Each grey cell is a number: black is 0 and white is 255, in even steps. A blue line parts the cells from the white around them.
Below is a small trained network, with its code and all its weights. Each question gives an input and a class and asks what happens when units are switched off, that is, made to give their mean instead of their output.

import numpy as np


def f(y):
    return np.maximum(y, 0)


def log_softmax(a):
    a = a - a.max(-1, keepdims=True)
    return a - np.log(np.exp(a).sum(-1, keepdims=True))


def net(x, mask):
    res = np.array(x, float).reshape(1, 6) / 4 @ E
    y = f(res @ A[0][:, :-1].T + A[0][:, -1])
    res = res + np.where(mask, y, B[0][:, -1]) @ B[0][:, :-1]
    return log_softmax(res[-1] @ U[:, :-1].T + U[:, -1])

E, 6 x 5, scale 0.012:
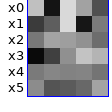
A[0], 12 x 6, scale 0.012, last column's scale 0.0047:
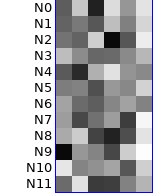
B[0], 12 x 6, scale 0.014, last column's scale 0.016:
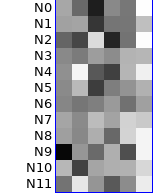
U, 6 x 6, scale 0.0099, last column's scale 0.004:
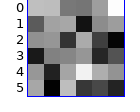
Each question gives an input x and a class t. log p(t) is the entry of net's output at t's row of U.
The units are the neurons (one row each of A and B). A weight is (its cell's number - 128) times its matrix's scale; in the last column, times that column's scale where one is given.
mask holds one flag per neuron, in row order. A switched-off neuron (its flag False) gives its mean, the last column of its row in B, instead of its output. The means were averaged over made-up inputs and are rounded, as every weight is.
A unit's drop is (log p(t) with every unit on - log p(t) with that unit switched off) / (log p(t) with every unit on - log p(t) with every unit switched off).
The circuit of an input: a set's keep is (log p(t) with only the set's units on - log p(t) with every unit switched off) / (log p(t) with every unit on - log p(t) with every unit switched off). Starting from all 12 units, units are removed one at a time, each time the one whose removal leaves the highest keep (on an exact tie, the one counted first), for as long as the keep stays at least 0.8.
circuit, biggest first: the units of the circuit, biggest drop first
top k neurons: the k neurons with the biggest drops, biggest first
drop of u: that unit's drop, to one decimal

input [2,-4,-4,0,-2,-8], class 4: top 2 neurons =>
(N11 N10)
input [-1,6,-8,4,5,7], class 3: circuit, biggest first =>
(N9)
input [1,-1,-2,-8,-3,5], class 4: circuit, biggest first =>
(N4 N10)
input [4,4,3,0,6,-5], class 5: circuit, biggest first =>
(N11 N2)
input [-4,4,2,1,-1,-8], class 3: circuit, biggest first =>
(N9 N4)
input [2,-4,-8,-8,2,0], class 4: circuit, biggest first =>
(N10 N4)
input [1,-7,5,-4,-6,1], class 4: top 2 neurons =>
(N10 N4)
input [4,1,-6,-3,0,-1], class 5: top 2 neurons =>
(N2 N9)
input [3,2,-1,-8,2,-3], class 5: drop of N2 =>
0.2
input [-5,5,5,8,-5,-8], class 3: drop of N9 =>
0.4
